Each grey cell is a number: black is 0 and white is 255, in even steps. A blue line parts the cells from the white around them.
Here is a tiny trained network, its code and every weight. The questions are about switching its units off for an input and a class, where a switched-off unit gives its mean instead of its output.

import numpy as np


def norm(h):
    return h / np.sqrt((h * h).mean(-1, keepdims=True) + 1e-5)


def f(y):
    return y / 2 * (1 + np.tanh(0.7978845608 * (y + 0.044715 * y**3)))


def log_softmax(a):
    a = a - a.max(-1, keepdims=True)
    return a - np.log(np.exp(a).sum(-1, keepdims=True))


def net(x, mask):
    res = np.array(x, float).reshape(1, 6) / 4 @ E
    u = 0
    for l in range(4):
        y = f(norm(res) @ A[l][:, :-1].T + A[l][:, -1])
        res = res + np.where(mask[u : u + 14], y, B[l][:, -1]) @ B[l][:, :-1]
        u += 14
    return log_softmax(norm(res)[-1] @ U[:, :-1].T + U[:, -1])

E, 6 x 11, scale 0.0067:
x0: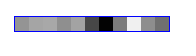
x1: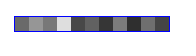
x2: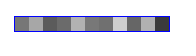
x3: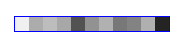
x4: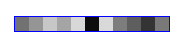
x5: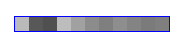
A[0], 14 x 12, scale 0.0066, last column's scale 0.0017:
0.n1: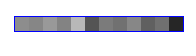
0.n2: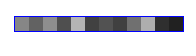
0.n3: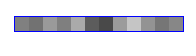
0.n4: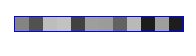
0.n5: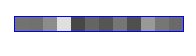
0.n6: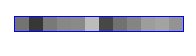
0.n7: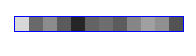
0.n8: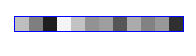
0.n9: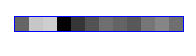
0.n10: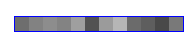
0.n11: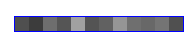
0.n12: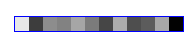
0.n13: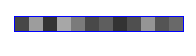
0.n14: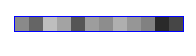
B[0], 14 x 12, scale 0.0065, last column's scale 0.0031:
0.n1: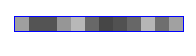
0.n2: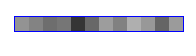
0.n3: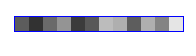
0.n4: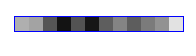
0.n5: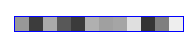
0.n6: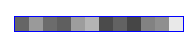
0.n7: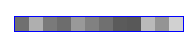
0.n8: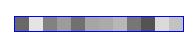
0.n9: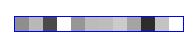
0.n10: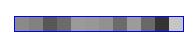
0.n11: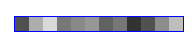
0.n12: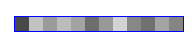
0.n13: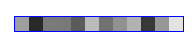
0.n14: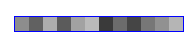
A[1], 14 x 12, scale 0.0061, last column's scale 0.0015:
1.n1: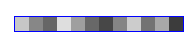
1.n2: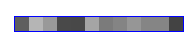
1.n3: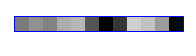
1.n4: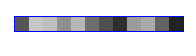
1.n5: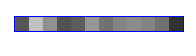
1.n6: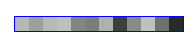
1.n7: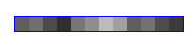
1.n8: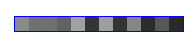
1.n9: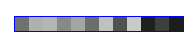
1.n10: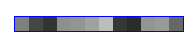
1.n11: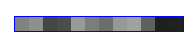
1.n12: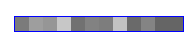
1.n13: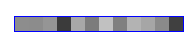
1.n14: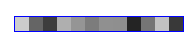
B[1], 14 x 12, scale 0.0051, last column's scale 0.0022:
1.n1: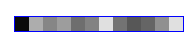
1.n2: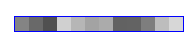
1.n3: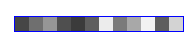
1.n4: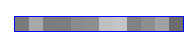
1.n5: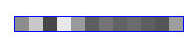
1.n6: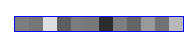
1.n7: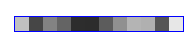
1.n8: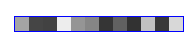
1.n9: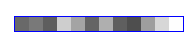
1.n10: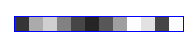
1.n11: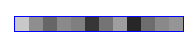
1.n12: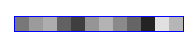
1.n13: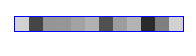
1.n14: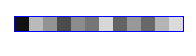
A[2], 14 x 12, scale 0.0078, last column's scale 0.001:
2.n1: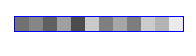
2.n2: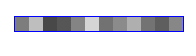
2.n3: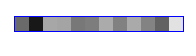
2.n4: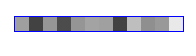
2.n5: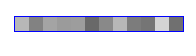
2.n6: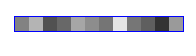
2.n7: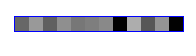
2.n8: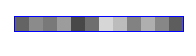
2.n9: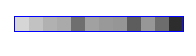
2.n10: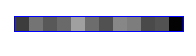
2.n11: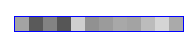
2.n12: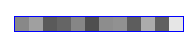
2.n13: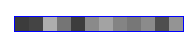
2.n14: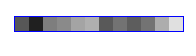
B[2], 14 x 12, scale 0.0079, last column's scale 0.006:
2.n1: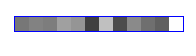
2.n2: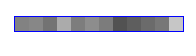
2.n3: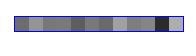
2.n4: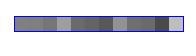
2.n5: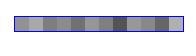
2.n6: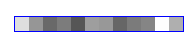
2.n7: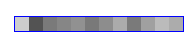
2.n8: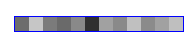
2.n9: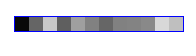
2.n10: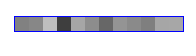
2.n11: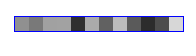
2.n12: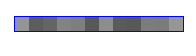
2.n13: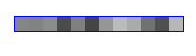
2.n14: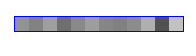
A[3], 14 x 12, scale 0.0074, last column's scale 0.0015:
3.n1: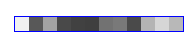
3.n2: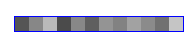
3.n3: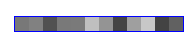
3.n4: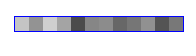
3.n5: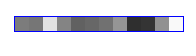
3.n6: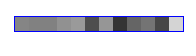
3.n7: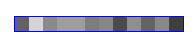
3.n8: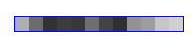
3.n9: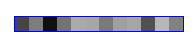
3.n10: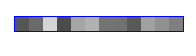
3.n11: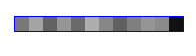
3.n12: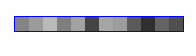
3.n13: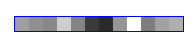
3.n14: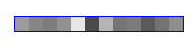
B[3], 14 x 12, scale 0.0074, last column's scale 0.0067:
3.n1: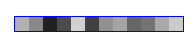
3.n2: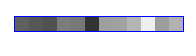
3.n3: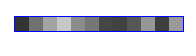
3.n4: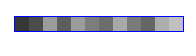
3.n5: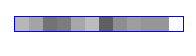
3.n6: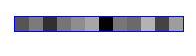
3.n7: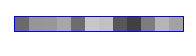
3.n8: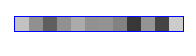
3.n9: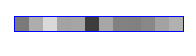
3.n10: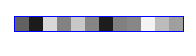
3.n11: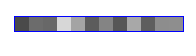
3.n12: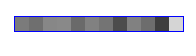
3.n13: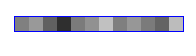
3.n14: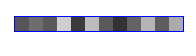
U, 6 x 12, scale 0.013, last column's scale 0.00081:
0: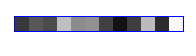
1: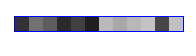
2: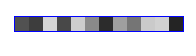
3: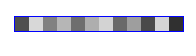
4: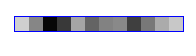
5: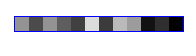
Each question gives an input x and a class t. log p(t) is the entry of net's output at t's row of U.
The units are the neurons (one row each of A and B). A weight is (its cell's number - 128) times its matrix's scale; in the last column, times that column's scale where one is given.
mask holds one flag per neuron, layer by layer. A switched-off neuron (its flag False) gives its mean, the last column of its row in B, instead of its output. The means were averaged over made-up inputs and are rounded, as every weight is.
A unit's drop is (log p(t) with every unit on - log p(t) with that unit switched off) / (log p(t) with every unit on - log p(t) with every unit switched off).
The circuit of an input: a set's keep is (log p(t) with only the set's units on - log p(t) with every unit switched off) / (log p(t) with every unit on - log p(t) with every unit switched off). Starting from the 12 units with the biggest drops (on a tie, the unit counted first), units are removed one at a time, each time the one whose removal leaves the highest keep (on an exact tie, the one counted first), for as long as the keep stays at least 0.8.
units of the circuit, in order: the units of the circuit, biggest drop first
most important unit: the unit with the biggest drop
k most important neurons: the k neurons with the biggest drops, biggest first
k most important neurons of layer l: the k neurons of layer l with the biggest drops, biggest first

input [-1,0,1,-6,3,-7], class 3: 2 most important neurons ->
[0.n9 2.n9]
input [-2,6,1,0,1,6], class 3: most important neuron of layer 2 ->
[2.n11]
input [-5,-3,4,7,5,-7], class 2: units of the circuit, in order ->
[2.n9 3.n10]
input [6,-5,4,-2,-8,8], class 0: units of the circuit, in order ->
[3.n3 2.n2]
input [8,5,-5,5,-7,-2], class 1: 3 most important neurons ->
[1.n3 2.n13 3.n13]
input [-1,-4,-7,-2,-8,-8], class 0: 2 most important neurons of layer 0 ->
[0.n8 0.n6]
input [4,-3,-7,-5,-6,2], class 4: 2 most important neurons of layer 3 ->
[3.n1 3.n8]
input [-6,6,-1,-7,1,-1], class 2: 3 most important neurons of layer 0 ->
[0.n11 0.n3 0.n2]
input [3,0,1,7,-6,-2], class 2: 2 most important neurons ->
[2.n9 3.n10]
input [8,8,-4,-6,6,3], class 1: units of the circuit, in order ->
[1.n3 3.n13]
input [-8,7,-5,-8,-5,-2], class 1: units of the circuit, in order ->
[1.n10 2.n13]
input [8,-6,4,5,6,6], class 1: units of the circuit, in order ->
[0.n3 3.n13]
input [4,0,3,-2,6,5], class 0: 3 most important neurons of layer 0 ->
[0.n9 0.n1 0.n10]
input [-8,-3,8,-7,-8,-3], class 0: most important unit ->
0.n3
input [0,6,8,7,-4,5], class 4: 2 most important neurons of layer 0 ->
[0.n11 0.n9]
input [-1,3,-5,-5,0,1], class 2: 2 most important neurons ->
[3.n10 2.n10]
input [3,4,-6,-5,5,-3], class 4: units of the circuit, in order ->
[0.n4 2.n7 3.n1]
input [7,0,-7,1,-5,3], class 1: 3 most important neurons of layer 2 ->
[2.n1 2.n6 2.n8]
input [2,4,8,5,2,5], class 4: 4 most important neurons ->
[2.n6 0.n9 3.n1 0.n10]
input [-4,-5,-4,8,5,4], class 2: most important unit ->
2.n9
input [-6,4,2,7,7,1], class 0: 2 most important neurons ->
[0.n10 0.n3]
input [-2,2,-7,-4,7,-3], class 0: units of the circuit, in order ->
[1.n8 3.n6]
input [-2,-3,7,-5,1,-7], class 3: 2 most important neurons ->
[0.n9 0.n11]
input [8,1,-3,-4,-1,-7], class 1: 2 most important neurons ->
[1.n3 0.n3]
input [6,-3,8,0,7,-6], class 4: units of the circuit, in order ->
[2.n6 0.n10]
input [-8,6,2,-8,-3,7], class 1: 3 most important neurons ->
[1.n10 2.n13 0.n14]
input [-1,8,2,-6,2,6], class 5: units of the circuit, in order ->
[0.n5 0.n13]
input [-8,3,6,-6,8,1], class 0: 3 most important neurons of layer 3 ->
[3.n14 3.n6 3.n12]
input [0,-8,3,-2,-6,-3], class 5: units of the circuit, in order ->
[2.n11]
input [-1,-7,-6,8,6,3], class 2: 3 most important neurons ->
[2.n9 1.n6 2.n1]
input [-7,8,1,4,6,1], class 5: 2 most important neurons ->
[0.n5 0.n3]
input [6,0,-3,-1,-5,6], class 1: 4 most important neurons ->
[1.n3 0.n9 0.n3 2.n8]
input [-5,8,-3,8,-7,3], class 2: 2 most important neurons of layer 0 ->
[0.n7 0.n14]
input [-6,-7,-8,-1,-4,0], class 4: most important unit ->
0.n4
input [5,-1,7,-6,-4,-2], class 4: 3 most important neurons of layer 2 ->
[2.n6 2.n9 2.n12]
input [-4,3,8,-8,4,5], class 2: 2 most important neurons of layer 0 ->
[0.n11 0.n4]
